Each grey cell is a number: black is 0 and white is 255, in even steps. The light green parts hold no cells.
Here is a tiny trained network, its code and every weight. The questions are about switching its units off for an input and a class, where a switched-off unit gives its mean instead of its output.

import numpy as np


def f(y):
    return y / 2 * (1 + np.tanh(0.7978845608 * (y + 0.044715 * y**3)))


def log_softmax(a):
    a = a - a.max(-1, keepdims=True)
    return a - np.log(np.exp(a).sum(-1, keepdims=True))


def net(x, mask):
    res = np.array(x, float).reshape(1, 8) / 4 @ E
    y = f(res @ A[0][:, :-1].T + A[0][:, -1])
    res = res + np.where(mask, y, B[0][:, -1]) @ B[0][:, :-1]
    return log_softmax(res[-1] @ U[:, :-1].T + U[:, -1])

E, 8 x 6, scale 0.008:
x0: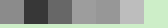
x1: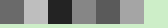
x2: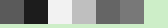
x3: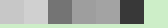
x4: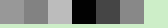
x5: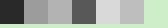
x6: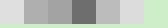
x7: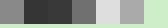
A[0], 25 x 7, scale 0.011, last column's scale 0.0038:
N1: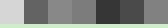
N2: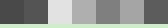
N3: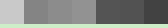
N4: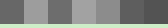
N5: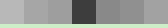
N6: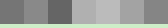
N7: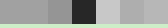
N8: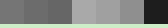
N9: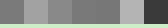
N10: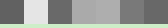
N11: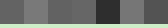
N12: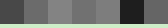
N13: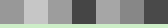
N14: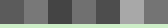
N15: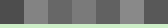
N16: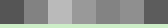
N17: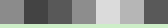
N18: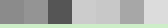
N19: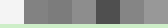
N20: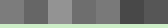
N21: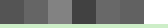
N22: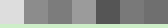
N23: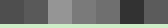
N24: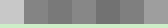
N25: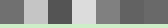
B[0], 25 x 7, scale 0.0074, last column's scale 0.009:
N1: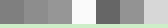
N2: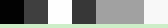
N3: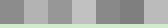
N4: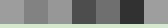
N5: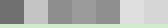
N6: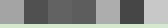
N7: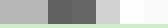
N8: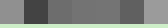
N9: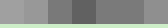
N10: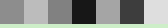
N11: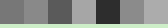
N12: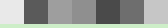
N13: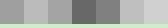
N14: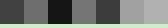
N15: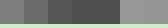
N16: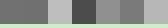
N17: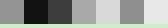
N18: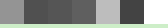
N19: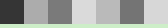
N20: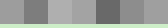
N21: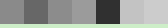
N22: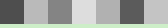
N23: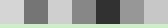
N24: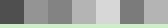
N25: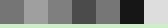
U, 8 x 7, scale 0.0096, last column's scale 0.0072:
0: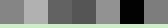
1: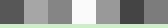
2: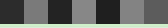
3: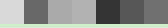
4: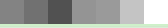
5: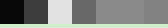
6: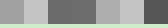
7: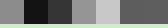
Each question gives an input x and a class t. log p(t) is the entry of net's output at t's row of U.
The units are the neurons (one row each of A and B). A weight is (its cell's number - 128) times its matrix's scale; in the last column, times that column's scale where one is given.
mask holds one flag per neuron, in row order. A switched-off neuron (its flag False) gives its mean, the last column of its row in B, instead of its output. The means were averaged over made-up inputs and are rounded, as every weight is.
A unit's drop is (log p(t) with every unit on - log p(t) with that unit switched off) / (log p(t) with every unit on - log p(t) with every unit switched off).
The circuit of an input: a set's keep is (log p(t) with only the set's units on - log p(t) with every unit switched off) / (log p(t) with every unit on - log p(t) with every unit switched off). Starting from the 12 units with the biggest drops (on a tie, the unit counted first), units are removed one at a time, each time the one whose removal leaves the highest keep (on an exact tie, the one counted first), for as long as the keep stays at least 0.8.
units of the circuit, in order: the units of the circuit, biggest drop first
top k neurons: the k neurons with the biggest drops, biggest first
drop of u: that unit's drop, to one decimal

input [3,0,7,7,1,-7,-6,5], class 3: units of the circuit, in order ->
[N23]
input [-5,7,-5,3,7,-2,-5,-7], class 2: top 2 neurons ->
[N11 N14]
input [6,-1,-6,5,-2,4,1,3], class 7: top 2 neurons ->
[N17 N18]
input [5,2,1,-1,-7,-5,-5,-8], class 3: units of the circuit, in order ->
[N23 N12]
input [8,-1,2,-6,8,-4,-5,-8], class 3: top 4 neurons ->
[N23 N11 N1 N12]
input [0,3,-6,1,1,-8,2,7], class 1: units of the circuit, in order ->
[N19 N22]
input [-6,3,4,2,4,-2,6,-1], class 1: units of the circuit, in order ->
[N19 N22]
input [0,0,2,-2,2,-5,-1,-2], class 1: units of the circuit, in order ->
[N19 N1]
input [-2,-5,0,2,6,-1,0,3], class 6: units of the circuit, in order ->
[N7 N5]
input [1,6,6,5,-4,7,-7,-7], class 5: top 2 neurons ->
[N2 N16]
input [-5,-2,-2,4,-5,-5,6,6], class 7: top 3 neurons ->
[N18 N17 N6]
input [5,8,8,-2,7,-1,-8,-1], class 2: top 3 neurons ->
[N14 N11 N15]
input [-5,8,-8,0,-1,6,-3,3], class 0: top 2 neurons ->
[N10 N25]
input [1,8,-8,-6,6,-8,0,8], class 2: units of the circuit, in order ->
[N14]
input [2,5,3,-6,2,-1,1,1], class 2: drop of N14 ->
0.3
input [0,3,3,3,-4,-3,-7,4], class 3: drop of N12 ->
0.2
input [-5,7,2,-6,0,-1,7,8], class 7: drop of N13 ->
0.1
